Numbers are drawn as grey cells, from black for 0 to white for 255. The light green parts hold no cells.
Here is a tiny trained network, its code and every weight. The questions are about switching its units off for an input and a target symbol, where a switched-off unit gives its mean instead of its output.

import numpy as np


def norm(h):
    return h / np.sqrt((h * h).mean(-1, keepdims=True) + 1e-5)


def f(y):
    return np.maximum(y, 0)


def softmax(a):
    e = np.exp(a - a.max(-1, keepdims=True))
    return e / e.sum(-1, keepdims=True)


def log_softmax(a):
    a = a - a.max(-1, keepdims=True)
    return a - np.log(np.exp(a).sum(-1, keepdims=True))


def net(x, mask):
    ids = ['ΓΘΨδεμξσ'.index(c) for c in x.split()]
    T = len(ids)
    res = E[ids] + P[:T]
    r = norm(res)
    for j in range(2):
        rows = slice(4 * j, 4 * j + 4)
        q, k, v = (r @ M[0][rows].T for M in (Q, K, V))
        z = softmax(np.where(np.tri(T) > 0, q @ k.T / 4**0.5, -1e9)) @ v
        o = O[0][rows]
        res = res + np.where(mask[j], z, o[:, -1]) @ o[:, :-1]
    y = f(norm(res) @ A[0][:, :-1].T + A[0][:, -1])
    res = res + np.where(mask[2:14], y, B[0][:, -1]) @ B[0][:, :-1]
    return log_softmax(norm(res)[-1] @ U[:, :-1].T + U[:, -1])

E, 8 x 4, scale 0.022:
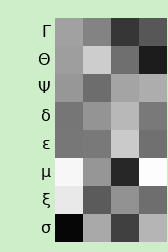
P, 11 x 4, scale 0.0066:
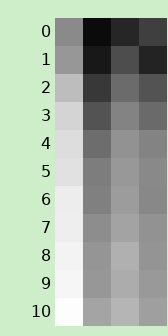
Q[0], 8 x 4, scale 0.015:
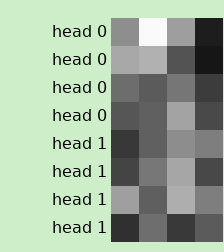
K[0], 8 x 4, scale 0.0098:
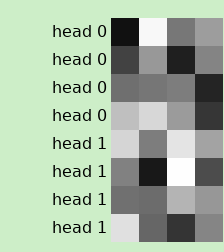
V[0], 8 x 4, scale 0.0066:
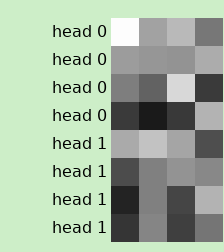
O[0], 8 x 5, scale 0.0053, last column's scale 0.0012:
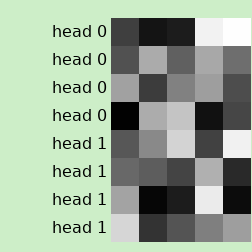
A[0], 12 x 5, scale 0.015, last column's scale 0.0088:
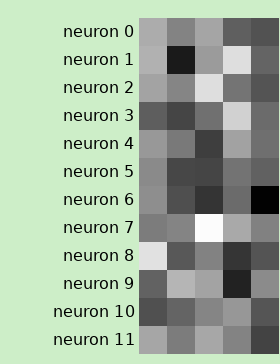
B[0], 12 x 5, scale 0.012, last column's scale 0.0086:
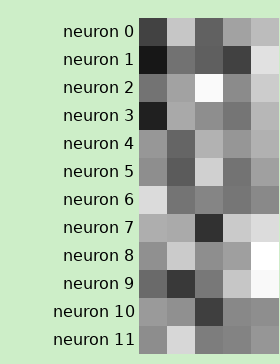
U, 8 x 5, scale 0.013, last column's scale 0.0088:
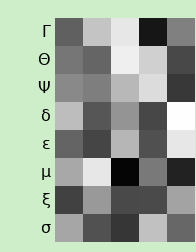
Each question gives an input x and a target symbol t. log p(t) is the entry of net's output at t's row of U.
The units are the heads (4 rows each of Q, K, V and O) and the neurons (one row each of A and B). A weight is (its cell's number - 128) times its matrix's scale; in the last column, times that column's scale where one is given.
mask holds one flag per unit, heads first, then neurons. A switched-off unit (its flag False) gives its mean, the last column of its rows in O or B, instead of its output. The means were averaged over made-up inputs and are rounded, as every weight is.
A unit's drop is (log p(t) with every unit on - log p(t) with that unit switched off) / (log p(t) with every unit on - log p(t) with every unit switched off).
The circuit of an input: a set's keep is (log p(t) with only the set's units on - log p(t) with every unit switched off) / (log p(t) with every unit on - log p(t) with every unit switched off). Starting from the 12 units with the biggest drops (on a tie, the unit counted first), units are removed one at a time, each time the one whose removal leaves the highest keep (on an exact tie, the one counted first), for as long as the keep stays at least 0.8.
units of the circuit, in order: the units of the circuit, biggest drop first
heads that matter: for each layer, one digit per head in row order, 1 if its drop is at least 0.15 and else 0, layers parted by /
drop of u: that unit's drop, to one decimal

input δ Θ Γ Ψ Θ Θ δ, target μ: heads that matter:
11
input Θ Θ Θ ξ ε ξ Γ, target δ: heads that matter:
10
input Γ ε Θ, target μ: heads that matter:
10
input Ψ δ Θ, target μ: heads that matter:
11
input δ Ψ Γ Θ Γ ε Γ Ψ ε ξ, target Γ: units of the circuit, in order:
neuron 9; neuron 1
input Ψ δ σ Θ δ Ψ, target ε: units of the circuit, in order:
head 1; neuron 1; neuron 7
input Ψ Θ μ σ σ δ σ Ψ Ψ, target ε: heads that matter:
01
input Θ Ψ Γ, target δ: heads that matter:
00
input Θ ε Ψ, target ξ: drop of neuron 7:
0.1
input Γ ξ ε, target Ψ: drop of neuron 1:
0.1
